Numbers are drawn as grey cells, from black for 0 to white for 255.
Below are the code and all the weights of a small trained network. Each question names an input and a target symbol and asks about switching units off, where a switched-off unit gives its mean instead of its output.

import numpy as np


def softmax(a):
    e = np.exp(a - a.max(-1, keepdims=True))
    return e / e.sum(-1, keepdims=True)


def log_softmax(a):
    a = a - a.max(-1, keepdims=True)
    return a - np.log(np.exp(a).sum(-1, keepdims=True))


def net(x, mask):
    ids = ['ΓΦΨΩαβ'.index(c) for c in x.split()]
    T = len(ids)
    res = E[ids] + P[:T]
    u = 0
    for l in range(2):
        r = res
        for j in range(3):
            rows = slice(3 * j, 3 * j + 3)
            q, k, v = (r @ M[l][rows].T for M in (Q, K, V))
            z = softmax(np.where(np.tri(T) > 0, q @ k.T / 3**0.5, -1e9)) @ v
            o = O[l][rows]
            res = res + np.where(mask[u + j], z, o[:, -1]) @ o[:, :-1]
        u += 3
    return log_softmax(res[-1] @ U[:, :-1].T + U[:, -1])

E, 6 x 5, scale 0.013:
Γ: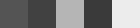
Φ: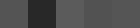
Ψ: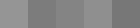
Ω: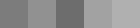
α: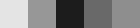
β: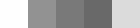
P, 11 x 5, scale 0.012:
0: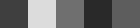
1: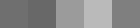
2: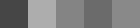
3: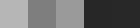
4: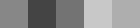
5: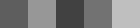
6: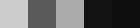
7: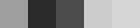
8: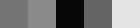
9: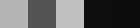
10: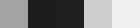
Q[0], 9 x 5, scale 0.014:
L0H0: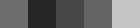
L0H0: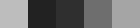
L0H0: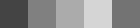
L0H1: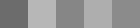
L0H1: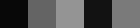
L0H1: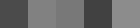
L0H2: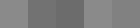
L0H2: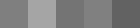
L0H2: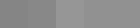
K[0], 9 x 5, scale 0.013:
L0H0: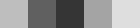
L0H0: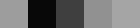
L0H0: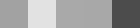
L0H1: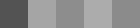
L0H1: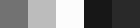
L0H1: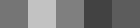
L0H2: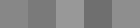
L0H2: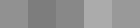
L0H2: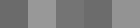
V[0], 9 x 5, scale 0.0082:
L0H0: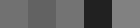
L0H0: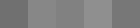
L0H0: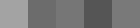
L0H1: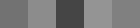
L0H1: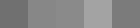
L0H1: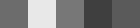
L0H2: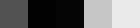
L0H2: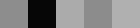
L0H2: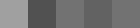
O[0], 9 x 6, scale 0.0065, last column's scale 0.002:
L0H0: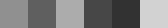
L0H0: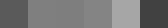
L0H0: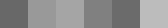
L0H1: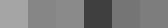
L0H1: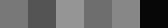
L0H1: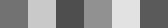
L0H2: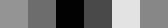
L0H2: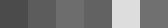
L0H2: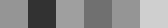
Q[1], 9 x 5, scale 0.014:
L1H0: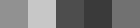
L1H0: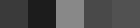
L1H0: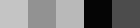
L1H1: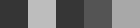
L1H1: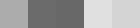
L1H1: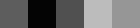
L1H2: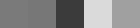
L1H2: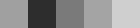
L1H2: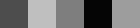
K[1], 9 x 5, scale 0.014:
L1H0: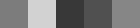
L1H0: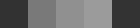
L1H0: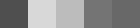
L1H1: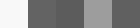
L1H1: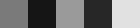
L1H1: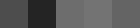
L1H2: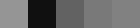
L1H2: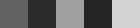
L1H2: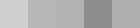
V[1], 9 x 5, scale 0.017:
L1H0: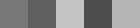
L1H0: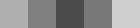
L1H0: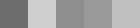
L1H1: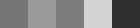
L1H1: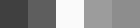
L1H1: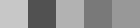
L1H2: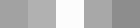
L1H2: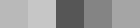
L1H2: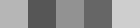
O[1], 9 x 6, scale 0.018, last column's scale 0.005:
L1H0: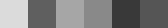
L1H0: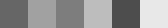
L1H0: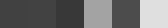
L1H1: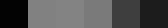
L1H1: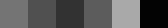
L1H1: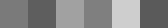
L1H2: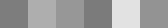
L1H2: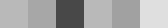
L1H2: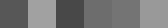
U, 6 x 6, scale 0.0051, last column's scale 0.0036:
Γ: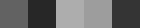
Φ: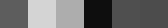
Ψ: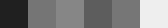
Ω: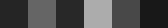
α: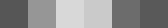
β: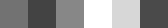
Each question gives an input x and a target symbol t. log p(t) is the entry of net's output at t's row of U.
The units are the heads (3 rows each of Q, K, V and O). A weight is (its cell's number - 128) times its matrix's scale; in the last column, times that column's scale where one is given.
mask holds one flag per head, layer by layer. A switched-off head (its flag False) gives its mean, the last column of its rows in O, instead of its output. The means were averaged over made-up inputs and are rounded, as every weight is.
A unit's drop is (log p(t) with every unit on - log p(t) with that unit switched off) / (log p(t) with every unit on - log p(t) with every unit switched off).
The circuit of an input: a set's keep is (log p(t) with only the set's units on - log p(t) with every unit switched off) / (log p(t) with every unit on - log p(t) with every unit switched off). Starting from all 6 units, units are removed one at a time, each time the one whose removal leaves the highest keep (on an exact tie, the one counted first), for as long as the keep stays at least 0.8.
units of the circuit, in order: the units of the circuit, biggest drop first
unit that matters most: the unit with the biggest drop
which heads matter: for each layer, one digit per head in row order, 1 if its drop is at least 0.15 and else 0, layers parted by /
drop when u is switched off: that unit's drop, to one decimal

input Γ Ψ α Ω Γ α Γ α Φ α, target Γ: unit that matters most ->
L1H0
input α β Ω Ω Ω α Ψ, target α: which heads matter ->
011 / 011
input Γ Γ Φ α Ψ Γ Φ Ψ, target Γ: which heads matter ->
000 / 001
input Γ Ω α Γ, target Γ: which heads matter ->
000 / 100
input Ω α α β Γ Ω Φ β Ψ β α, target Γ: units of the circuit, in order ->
[L1H2 L0H2]
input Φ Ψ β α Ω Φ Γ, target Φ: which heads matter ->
000 / 100
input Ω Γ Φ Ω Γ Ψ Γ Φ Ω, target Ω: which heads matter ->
001 / 101
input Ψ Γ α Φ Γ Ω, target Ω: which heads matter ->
011 / 101
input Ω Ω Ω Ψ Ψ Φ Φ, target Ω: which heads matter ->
010 / 110
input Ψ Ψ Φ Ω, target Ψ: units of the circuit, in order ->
[L1H1 L0H2 L1H0]
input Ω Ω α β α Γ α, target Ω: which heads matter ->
010 / 110
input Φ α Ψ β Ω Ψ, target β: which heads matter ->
100 / 010
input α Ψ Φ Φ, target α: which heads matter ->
010 / 011
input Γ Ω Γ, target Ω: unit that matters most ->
L0H1
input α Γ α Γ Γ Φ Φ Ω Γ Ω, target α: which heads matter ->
110 / 011
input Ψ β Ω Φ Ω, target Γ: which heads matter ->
000 / 001
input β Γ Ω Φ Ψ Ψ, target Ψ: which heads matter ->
001 / 011
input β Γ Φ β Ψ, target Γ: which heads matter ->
001 / 001
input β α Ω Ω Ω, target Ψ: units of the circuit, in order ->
[L0H1 L1H1 L1H2]
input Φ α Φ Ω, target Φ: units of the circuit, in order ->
[L1H0]
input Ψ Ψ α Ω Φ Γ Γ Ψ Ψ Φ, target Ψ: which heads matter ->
001 / 111
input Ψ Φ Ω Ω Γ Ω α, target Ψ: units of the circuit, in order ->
[L0H2 L1H1 L1H0]
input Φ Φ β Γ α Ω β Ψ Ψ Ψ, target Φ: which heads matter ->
100 / 100
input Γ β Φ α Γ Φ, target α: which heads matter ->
010 / 110
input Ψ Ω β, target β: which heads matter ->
100 / 001
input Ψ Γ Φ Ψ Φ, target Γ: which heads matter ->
001 / 101
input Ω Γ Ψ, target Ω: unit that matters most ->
L1H1
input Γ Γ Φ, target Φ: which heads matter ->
100 / 011
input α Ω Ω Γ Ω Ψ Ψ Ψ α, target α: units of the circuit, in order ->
[L1H1 L0H2]
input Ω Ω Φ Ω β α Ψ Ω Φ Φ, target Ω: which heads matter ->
011 / 110
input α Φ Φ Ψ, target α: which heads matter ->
010 / 011
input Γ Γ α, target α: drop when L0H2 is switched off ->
0.1
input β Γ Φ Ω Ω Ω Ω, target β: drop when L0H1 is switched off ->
0.1
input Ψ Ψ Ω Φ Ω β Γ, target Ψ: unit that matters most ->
L1H1
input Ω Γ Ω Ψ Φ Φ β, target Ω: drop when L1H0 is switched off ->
1.2
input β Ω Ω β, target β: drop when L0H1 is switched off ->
0.2
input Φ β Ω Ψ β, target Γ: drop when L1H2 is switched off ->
0.5
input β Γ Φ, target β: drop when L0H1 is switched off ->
0.2
